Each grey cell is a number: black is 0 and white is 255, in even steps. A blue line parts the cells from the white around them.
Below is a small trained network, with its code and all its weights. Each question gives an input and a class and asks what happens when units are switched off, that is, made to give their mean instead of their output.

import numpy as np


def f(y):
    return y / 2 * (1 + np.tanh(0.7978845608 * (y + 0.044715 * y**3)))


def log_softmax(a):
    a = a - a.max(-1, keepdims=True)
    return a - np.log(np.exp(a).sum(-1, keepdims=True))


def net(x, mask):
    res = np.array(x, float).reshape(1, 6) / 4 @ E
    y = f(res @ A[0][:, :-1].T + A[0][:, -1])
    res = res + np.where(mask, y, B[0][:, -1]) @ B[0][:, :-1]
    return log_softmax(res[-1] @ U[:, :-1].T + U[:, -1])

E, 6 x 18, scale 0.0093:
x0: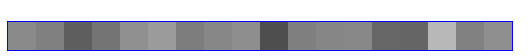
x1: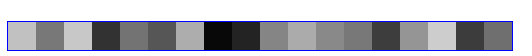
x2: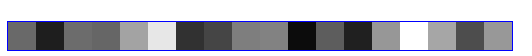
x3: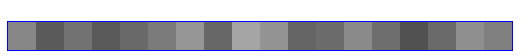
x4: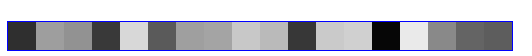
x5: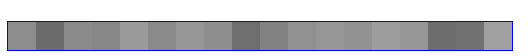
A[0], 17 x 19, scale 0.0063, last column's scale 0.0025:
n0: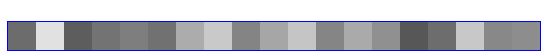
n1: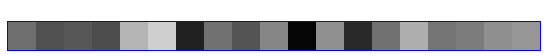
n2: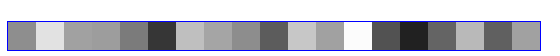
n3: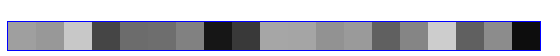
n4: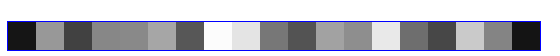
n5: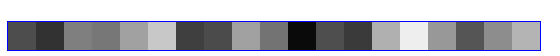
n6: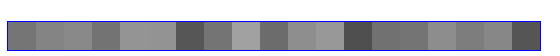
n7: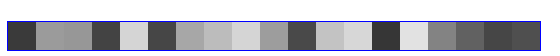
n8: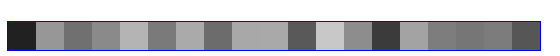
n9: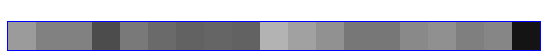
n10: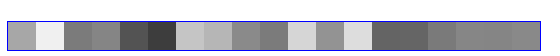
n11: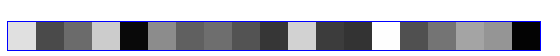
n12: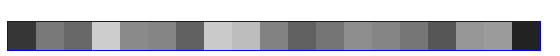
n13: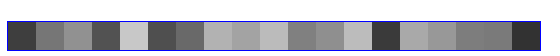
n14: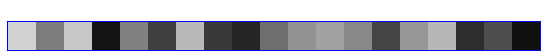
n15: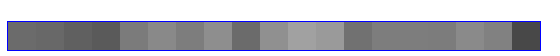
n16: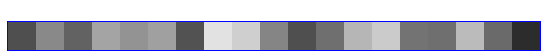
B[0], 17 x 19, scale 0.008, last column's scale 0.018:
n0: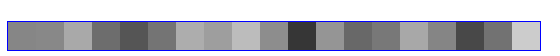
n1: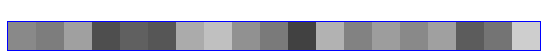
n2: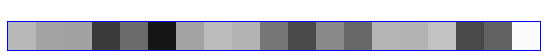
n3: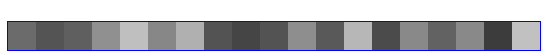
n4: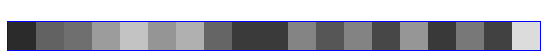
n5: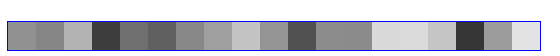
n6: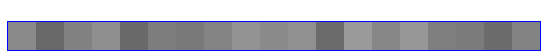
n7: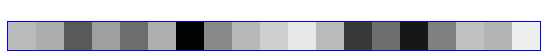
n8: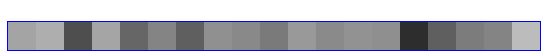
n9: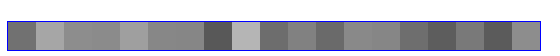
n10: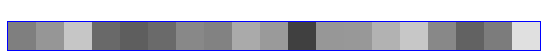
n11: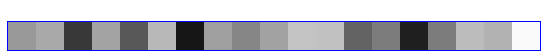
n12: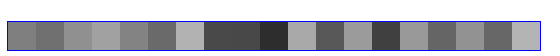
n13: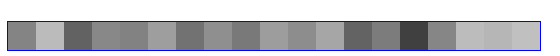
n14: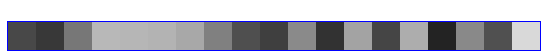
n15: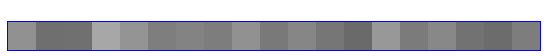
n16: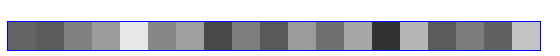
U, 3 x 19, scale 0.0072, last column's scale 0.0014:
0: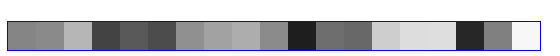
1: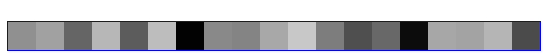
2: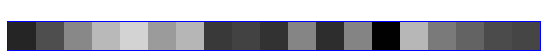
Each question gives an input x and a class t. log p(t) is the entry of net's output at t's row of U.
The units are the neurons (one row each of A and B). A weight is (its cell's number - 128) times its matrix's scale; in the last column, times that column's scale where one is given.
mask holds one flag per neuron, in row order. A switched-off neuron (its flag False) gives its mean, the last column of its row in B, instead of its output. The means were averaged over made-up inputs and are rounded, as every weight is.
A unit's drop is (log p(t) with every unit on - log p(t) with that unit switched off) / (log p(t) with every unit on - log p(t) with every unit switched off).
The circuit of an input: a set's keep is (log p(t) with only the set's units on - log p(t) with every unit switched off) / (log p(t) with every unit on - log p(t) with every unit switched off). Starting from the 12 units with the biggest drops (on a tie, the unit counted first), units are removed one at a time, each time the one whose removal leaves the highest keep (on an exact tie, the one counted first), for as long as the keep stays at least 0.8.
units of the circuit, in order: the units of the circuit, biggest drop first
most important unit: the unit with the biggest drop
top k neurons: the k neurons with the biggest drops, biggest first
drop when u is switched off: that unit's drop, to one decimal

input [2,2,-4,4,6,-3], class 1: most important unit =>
n7
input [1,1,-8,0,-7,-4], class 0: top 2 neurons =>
n2; n10
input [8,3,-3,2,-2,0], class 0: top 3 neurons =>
n4; n7; n16
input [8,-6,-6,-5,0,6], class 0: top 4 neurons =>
n2; n10; n0; n14
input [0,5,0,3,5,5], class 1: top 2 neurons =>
n7; n4
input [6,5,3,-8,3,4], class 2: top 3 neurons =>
n14; n2; n11
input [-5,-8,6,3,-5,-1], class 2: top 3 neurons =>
n4; n16; n2
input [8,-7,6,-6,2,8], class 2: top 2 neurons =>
n4; n16
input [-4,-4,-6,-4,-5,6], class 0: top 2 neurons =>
n2; n7
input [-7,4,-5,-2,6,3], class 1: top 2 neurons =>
n7; n5
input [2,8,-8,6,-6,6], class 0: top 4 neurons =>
n2; n10; n4; n16
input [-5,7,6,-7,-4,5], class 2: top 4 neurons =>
n14; n3; n2; n10
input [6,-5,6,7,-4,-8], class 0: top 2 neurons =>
n5; n1
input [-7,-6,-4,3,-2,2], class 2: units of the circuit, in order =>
n4
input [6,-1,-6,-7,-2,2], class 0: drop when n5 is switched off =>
0.0
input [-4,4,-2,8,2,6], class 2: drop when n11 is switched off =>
0.1
